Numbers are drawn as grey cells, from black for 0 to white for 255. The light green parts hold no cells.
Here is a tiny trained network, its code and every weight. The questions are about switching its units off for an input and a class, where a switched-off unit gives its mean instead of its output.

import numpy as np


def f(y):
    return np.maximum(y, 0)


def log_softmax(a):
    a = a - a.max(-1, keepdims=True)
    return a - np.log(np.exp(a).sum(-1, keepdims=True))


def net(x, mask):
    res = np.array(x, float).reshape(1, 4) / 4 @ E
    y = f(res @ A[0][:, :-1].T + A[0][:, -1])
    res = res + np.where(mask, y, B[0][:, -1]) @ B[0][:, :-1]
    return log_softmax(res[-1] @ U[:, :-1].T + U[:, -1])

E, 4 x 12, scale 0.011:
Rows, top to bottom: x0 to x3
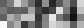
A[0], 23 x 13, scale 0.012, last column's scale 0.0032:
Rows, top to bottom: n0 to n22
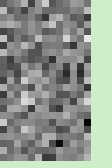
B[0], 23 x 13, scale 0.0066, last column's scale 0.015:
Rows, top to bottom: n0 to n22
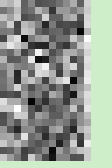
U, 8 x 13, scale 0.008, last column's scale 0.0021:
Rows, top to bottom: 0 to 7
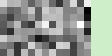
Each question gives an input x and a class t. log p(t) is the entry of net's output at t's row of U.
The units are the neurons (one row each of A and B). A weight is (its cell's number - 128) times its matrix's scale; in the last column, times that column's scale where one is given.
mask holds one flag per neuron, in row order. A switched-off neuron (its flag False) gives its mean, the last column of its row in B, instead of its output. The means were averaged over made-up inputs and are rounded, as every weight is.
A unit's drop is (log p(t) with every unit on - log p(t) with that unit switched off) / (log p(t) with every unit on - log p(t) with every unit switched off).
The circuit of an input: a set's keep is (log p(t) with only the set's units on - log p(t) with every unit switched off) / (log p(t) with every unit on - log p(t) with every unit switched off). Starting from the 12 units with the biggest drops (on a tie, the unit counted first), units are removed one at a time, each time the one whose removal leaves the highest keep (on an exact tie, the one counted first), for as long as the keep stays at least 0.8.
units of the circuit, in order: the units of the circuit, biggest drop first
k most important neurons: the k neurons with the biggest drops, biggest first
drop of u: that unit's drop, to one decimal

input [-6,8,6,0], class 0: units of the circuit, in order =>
[n2, n8]
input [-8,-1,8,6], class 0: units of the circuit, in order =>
[n2]
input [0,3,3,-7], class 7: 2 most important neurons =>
[n10, n11]
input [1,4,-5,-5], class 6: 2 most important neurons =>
[n8, n6]
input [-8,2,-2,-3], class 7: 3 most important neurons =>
[n10, n15, n20]
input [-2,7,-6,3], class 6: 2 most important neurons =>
[n8, n22]
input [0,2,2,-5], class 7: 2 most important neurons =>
[n10, n11]
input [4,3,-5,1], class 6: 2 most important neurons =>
[n6, n14]
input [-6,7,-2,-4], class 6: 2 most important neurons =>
[n20, n15]
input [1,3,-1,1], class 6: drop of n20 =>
0.3
